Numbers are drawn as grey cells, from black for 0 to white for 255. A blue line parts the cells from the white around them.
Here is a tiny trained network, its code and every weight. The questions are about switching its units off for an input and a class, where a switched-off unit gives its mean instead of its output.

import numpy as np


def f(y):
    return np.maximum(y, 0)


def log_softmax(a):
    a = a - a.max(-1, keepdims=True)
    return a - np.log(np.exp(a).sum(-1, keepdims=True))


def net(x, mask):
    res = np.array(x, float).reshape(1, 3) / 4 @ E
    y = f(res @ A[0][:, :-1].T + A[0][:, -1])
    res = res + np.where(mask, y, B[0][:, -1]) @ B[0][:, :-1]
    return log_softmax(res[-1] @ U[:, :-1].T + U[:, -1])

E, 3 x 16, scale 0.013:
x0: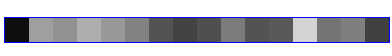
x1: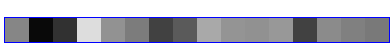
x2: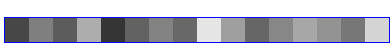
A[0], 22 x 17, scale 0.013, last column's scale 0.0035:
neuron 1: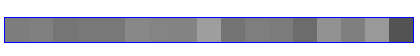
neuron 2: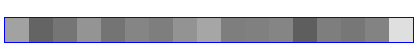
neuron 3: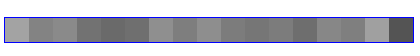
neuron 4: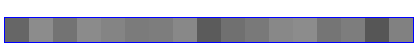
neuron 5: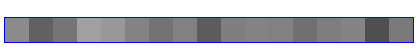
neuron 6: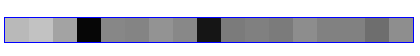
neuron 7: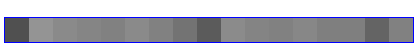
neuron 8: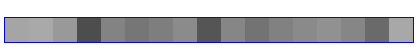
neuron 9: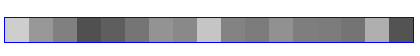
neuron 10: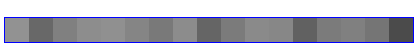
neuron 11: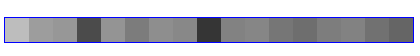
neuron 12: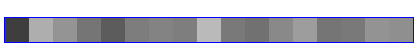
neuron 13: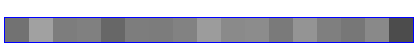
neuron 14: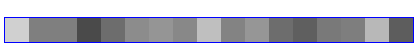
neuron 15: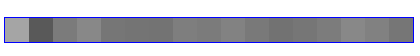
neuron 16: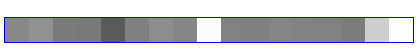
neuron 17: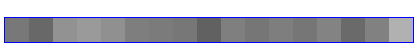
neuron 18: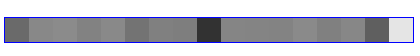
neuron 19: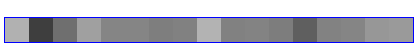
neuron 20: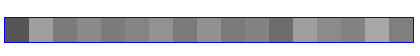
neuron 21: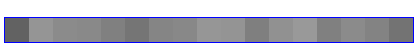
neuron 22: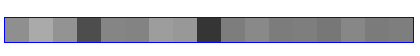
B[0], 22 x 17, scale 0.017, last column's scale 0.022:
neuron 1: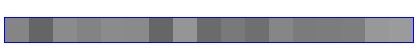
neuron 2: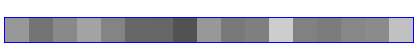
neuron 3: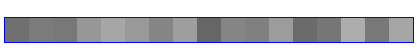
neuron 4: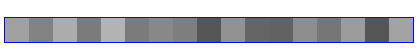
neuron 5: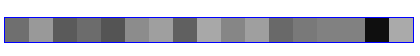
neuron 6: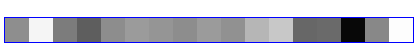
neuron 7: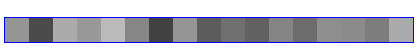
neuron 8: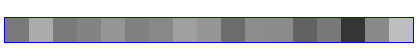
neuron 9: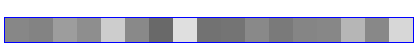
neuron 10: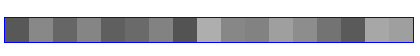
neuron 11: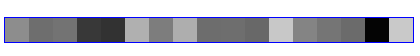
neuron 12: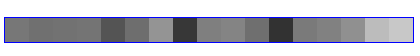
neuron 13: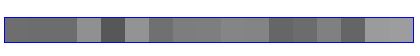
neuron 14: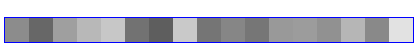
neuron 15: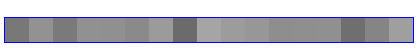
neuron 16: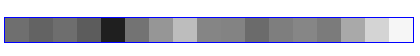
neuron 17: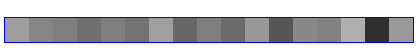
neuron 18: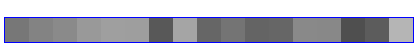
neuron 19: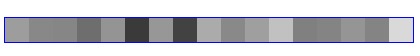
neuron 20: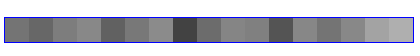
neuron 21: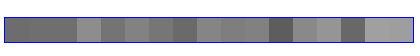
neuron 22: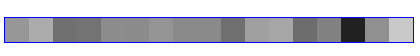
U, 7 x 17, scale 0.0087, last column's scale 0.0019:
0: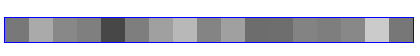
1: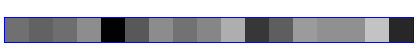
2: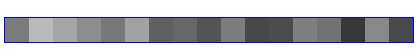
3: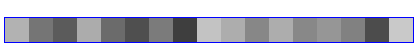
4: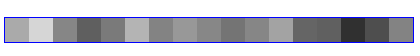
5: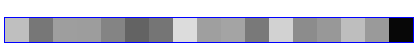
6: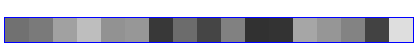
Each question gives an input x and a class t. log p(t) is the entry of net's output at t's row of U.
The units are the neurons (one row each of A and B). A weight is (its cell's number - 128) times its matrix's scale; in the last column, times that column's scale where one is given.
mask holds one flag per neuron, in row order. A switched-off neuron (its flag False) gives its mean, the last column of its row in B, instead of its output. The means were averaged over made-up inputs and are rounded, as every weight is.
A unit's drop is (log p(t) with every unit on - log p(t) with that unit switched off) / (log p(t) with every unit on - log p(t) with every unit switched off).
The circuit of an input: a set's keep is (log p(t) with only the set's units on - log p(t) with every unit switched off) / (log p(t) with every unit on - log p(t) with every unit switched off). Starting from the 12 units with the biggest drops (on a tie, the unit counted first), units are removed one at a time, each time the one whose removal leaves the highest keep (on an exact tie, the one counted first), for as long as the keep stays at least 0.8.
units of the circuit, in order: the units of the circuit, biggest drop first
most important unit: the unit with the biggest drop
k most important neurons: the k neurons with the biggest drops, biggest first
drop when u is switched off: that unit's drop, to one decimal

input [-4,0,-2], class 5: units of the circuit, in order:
(neuron 14)
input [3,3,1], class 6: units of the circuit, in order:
(neuron 6; neuron 16)
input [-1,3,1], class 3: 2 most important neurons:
(neuron 9; neuron 14)
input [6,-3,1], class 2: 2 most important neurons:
(neuron 14; neuron 9)
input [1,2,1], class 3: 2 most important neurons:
(neuron 16; neuron 6)
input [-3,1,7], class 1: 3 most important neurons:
(neuron 16; neuron 12; neuron 6)
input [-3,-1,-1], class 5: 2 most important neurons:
(neuron 5; neuron 14)
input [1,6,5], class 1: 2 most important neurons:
(neuron 16; neuron 6)
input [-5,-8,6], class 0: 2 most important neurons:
(neuron 12; neuron 16)
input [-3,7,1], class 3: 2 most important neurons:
(neuron 19; neuron 9)
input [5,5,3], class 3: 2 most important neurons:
(neuron 16; neuron 9)
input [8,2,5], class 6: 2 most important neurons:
(neuron 16; neuron 7)
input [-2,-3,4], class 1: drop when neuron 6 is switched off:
0.3
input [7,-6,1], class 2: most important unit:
neuron 12
